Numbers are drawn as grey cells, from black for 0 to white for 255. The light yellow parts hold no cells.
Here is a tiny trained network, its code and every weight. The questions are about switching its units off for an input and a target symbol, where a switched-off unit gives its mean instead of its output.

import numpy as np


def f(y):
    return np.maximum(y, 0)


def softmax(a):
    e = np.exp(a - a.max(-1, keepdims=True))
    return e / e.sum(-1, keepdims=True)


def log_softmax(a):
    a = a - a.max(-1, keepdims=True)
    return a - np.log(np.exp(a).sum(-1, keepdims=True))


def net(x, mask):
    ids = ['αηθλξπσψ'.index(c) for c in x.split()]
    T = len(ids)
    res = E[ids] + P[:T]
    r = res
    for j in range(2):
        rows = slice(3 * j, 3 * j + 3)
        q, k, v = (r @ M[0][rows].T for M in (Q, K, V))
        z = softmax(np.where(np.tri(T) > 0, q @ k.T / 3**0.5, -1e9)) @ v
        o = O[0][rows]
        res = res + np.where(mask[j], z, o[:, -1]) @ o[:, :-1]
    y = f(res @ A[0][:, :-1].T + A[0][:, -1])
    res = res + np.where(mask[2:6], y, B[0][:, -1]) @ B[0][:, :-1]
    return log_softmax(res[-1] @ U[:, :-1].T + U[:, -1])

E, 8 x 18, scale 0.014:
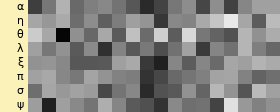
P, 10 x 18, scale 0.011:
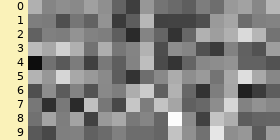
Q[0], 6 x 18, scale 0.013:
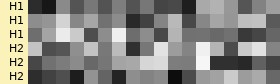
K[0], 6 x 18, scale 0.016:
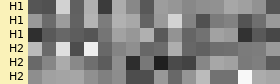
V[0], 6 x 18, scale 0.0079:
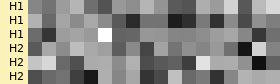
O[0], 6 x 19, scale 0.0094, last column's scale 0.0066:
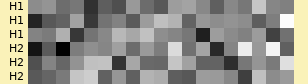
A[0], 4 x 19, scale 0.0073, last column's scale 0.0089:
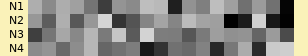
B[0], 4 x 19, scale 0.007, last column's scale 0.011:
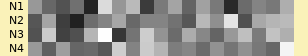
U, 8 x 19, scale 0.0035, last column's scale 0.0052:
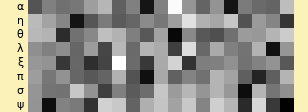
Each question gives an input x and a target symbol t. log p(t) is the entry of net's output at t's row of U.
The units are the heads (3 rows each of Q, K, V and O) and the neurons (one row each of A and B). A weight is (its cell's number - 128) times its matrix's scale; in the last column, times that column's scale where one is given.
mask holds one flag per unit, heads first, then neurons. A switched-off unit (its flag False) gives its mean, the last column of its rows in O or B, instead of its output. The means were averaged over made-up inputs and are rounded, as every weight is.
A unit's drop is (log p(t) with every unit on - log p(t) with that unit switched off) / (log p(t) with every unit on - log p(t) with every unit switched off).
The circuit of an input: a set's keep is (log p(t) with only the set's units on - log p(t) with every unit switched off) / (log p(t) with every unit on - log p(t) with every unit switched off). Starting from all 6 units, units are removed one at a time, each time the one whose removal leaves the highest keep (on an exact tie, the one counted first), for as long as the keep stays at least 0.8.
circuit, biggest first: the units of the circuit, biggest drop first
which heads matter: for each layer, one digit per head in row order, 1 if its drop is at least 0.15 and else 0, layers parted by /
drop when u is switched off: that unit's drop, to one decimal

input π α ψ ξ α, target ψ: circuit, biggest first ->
[H2 H1]
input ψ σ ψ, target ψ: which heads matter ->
11
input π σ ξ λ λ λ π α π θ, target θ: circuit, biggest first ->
[H1]
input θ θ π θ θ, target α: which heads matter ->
01
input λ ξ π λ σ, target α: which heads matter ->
01
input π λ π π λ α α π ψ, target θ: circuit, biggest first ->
[H2 N3 H1]
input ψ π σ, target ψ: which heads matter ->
11
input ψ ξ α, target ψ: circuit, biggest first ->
[H1 H2]
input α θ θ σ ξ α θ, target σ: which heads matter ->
01
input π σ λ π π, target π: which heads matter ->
01
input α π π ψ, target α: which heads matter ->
11
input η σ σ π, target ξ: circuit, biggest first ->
[H2 N4]
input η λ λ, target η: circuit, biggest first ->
[H2 N2 H1]
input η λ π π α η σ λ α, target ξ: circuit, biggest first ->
[H2]
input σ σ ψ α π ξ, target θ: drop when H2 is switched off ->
1.2
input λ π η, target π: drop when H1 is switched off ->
0.1
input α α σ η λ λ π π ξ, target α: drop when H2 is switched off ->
0.9
